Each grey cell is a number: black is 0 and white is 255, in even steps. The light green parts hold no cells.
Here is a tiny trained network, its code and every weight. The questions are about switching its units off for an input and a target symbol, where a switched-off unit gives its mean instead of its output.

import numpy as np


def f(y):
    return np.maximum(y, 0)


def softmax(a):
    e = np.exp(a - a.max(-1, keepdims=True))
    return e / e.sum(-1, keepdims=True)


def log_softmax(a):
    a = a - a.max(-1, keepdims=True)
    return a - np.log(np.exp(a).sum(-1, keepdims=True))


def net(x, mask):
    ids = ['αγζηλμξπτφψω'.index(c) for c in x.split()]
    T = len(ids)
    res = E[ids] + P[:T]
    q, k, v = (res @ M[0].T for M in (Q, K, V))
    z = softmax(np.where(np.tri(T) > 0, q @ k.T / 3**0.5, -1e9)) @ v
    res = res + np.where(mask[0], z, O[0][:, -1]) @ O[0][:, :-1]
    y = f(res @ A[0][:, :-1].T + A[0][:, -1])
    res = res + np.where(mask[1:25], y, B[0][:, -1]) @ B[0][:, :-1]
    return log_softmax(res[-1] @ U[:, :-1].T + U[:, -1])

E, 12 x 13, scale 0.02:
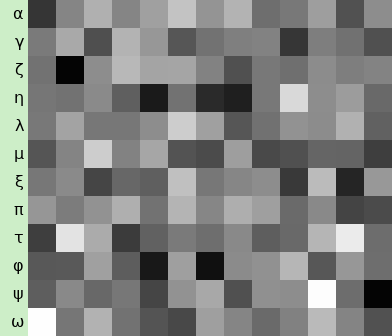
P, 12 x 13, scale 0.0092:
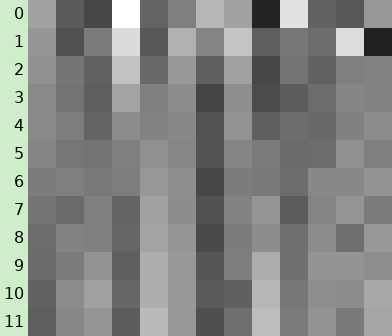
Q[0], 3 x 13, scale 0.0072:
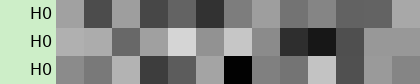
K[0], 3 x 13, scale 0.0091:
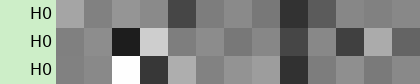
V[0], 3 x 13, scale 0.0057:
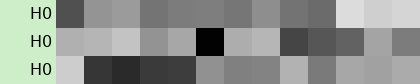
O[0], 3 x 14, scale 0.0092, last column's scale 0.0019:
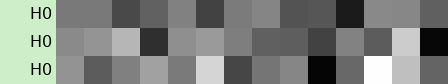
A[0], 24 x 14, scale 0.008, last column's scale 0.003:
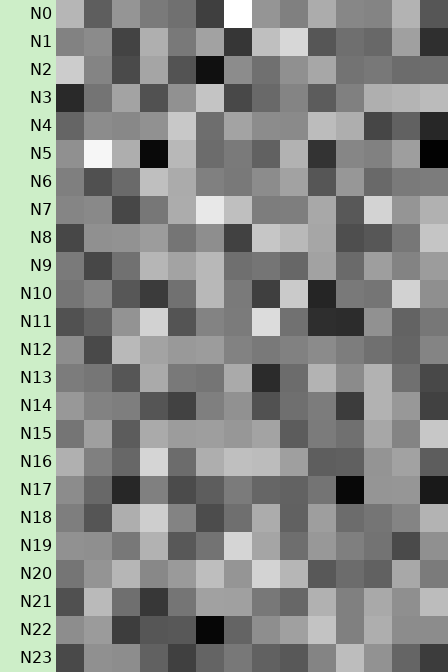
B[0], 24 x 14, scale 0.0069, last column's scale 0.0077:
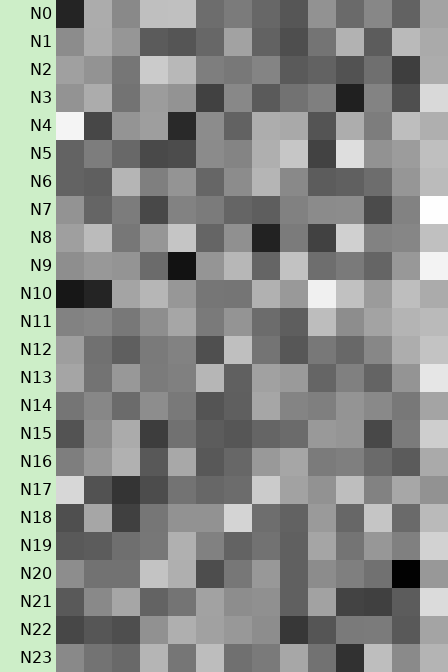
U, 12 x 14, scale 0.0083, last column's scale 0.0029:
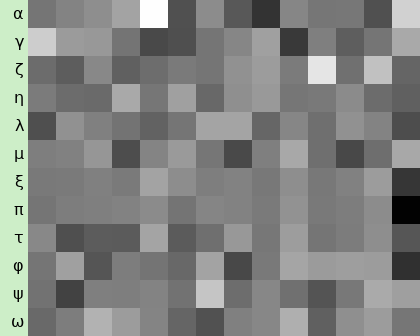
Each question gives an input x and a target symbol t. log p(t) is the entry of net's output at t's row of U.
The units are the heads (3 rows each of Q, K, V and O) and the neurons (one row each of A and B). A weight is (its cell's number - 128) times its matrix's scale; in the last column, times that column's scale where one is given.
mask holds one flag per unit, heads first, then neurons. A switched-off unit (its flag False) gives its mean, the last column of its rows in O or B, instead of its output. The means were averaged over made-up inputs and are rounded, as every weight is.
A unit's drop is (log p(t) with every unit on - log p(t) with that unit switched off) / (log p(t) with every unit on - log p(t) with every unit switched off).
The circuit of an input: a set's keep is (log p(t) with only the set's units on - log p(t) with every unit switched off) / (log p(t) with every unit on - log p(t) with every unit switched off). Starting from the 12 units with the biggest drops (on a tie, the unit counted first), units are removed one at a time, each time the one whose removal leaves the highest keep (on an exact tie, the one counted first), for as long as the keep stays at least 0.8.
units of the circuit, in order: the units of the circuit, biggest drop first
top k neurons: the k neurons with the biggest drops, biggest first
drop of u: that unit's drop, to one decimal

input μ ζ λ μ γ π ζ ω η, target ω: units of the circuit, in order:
[H0; N3; N10]
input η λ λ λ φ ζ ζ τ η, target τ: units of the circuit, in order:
[H0; N17]
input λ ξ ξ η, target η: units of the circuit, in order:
[H0; N22; N23]
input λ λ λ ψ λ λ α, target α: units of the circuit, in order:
[N20]
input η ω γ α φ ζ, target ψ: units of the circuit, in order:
[N9; N12; N6]
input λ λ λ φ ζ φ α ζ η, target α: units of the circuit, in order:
[H0; N22]
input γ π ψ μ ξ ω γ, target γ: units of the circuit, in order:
[H0; N4]
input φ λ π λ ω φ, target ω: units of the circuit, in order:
[H0; N3; N10]
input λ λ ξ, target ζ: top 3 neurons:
[N1; N10; N3]
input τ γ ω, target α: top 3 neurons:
[N0; N9; N2]
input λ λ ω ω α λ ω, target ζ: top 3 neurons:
[N5; N3; N10]
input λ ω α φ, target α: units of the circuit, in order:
[N8; H0; N22]
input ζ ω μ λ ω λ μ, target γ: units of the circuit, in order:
[H0; N4; N5]
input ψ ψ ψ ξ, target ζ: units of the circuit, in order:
[N10]
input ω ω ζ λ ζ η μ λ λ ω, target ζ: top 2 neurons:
[N5; N3]
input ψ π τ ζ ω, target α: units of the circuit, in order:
[N0; N2]
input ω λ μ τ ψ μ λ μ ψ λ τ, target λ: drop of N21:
0.4
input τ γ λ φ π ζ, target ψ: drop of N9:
0.2
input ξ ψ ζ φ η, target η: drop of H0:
0.2
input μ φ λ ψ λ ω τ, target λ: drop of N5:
0.5
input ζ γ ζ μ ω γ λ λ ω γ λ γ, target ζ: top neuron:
[N5]
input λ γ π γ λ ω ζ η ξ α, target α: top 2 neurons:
[N20; N8]
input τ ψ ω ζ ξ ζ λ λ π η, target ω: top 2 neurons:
[N10; N3]
